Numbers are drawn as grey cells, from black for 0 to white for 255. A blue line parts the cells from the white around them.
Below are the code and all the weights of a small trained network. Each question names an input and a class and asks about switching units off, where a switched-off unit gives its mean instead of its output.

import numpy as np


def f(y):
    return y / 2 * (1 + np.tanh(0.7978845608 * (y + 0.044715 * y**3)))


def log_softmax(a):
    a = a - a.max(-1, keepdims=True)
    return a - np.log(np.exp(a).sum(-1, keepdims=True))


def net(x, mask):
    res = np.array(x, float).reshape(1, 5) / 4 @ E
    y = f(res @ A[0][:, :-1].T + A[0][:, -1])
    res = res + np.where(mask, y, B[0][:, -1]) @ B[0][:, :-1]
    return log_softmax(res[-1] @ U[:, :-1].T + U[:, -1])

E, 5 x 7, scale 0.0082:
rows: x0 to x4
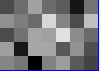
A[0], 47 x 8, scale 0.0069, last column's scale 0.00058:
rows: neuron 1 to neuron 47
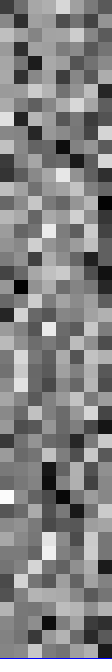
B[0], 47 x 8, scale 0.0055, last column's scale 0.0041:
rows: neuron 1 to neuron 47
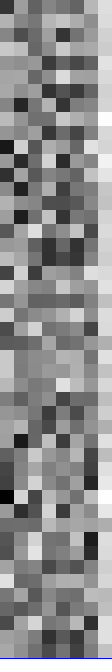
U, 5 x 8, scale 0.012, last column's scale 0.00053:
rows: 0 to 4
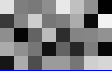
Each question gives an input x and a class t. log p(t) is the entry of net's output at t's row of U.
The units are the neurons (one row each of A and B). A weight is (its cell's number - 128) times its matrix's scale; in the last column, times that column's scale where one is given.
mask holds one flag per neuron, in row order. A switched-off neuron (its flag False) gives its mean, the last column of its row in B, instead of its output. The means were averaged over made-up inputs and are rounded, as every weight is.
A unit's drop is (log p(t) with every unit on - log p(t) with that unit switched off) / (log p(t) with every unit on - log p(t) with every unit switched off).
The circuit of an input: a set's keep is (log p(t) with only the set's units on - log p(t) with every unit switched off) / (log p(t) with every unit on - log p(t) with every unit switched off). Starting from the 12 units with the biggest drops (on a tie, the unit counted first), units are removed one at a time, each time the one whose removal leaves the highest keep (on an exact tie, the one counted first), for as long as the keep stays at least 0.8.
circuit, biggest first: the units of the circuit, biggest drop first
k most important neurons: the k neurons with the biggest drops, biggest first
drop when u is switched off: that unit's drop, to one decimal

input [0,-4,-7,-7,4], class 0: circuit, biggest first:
[neuron 28; neuron 23]
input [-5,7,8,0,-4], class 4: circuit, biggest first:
[neuron 1]
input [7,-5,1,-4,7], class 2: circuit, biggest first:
[neuron 12; neuron 37]
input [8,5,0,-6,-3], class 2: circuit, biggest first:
[neuron 12; neuron 32]
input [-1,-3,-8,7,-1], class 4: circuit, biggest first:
[neuron 36; neuron 11]
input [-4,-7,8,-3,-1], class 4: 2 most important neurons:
[neuron 20; neuron 13]
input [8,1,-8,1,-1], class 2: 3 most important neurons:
[neuron 32; neuron 12; neuron 37]
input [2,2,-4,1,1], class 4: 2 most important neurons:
[neuron 36; neuron 11]
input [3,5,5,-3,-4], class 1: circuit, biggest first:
[neuron 39; neuron 40]
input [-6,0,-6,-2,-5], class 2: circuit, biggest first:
[neuron 16; neuron 8]
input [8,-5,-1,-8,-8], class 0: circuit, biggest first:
[neuron 23; neuron 42]
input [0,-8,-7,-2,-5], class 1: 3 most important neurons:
[neuron 45; neuron 35; neuron 34]
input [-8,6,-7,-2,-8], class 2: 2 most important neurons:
[neuron 16; neuron 8]
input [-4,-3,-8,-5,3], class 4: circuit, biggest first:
[neuron 36]
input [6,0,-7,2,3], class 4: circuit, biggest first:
[neuron 36; neuron 11]
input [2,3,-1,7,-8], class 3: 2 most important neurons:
[neuron 7; neuron 18]
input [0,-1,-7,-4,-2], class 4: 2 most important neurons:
[neuron 36; neuron 11]
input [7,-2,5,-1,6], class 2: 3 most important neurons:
[neuron 12; neuron 37; neuron 32]
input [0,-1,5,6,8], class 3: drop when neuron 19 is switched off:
0.1
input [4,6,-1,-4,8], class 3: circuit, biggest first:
[neuron 5]
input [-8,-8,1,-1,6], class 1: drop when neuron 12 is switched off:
0.2
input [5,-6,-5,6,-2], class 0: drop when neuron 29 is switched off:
0.0
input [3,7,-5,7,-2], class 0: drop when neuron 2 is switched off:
0.1
